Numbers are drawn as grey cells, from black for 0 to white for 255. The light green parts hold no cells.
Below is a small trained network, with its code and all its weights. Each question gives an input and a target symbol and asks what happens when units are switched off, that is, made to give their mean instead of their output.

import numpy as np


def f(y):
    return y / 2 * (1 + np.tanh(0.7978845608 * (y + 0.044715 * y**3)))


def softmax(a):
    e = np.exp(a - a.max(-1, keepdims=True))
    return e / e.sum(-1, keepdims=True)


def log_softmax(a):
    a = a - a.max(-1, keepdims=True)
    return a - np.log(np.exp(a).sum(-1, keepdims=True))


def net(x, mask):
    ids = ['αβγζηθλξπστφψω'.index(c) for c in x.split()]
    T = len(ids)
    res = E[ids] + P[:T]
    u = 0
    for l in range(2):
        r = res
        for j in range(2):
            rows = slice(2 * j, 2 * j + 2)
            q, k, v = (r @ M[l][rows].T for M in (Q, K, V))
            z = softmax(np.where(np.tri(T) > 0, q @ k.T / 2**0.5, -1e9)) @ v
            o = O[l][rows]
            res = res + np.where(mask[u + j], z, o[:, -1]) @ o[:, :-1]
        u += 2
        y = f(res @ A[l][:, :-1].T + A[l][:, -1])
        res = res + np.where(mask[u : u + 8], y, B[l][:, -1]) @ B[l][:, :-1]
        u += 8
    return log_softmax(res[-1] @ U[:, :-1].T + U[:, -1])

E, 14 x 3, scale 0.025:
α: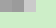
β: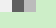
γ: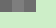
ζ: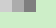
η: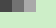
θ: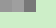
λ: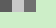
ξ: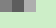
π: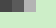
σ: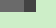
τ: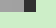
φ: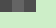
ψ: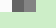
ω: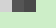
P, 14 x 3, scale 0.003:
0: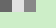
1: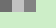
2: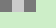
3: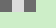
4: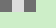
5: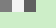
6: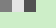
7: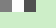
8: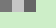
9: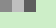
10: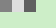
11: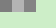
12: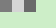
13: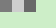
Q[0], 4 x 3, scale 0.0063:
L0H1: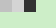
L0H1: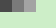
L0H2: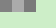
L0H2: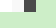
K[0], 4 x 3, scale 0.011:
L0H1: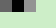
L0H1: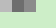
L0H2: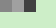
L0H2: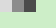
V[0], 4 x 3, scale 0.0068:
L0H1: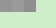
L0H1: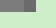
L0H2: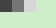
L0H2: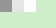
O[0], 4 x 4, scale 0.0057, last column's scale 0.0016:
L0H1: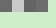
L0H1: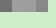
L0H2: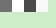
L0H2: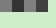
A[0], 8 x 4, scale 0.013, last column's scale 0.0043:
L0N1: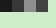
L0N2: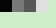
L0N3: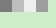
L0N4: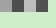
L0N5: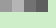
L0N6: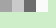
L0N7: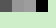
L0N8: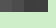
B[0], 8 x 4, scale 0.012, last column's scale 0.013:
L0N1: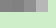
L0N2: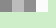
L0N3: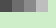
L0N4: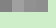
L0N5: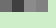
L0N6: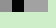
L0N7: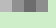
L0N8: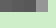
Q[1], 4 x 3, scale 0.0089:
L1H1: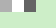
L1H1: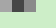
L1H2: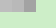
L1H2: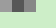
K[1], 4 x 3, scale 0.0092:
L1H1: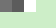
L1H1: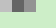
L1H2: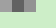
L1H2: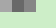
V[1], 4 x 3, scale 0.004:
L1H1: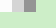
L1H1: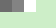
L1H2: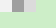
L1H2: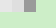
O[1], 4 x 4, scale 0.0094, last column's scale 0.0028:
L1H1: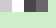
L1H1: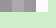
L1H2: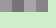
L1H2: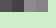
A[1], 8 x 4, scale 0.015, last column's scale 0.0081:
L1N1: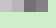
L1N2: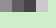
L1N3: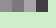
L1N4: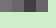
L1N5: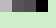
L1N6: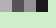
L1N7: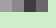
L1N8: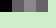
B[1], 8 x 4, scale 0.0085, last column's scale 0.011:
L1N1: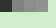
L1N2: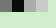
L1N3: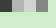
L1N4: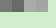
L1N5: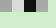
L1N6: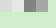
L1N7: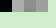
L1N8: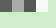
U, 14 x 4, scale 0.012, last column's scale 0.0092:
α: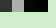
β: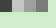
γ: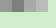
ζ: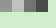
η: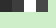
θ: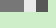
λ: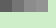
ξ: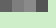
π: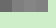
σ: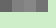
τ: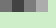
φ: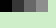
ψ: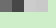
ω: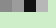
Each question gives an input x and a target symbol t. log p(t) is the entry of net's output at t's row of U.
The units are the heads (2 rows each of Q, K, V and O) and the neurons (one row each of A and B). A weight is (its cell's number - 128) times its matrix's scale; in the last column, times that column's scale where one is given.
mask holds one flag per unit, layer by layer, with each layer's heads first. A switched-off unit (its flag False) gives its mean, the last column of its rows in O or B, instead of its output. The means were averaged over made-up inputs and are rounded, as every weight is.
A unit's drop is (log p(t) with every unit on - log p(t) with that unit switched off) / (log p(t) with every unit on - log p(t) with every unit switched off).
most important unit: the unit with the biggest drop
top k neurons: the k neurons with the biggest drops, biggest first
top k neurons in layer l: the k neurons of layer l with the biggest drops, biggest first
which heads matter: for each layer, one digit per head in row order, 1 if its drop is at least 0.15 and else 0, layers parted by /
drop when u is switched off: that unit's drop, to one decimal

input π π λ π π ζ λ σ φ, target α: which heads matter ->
00 / 00
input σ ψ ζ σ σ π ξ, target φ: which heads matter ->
00 / 10
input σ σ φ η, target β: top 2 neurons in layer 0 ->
[L0N2, L0N6]
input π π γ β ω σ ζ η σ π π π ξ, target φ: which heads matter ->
01 / 10
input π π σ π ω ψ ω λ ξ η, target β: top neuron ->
[L1N2]
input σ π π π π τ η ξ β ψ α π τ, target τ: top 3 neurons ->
[L1N2, L0N6, L0N2]
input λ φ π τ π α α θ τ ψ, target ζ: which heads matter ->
01 / 10
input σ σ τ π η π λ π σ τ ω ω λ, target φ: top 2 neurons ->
[L0N6, L1N6]
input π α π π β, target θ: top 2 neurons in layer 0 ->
[L0N4, L0N8]
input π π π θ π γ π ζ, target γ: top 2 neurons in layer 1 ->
[L1N6, L1N8]
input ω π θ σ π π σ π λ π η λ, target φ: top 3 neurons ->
[L0N6, L0N5, L1N6]
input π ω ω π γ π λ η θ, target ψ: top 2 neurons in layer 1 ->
[L1N8, L1N5]
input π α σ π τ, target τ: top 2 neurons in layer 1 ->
[L1N2, L1N5]
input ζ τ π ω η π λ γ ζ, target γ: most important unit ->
L1N6
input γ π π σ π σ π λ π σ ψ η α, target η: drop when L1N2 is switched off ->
-0.1
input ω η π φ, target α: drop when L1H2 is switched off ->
0.1
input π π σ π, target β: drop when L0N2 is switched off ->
0.1
